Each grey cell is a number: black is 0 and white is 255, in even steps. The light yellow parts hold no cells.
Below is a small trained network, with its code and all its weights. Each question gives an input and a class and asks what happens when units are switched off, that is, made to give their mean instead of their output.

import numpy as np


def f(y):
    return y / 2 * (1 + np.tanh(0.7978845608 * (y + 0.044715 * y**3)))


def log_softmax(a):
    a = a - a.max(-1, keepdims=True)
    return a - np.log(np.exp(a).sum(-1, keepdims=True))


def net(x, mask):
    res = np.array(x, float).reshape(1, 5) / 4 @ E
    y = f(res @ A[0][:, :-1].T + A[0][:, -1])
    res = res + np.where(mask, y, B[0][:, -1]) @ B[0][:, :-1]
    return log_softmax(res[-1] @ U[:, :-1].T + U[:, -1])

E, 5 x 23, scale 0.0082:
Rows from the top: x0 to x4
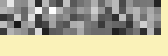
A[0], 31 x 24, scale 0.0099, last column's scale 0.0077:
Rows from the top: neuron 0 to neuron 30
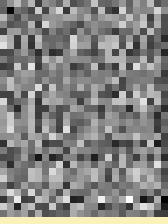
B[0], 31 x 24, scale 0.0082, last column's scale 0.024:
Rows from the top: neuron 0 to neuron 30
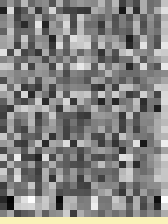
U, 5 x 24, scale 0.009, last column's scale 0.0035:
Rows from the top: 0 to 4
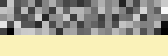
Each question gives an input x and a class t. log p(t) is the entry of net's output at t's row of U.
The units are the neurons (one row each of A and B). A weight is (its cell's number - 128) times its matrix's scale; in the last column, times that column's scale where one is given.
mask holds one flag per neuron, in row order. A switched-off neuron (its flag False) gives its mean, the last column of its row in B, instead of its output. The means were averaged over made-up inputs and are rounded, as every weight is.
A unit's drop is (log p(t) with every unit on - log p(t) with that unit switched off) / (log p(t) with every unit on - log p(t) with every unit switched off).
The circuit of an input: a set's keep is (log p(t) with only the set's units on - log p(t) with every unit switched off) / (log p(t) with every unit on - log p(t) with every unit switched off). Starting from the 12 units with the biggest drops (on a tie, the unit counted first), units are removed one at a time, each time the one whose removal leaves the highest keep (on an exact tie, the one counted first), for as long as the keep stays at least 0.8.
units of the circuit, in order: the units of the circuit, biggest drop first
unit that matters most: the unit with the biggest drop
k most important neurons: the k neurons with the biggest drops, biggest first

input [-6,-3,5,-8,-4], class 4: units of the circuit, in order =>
neuron 28
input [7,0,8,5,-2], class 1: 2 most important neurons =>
neuron 9; neuron 13
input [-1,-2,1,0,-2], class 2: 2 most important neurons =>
neuron 25; neuron 24
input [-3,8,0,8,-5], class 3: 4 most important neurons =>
neuron 25; neuron 24; neuron 28; neuron 19
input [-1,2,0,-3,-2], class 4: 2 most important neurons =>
neuron 20; neuron 22
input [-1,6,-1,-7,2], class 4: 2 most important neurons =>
neuron 28; neuron 22
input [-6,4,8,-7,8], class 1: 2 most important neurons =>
neuron 13; neuron 9
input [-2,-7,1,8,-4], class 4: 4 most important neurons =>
neuron 15; neuron 29; neuron 12; neuron 25
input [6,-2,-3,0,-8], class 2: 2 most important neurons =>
neuron 14; neuron 3
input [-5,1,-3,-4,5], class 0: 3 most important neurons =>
neuron 1; neuron 14; neuron 3
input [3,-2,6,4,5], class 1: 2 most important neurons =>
neuron 9; neuron 13
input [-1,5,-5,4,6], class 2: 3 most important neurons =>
neuron 20; neuron 9; neuron 13
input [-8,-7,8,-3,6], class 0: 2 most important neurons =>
neuron 1; neuron 23
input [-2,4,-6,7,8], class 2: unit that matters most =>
neuron 20
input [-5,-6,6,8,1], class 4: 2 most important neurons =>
neuron 15; neuron 29
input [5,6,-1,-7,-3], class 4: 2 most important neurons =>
neuron 28; neuron 22
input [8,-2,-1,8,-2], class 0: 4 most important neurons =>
neuron 16; neuron 28; neuron 18; neuron 17
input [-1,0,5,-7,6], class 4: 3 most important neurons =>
neuron 28; neuron 14; neuron 3
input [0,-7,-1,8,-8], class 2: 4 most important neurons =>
neuron 14; neuron 3; neuron 28; neuron 8
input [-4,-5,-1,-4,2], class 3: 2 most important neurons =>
neuron 22; neuron 7
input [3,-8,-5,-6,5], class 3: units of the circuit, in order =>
neuron 22
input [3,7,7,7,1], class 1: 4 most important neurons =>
neuron 9; neuron 13; neuron 28; neuron 0
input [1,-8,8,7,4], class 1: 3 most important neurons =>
neuron 9; neuron 13; neuron 0
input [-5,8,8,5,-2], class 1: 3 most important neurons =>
neuron 13; neuron 9; neuron 22
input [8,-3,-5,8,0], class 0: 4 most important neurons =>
neuron 16; neuron 28; neuron 18; neuron 17
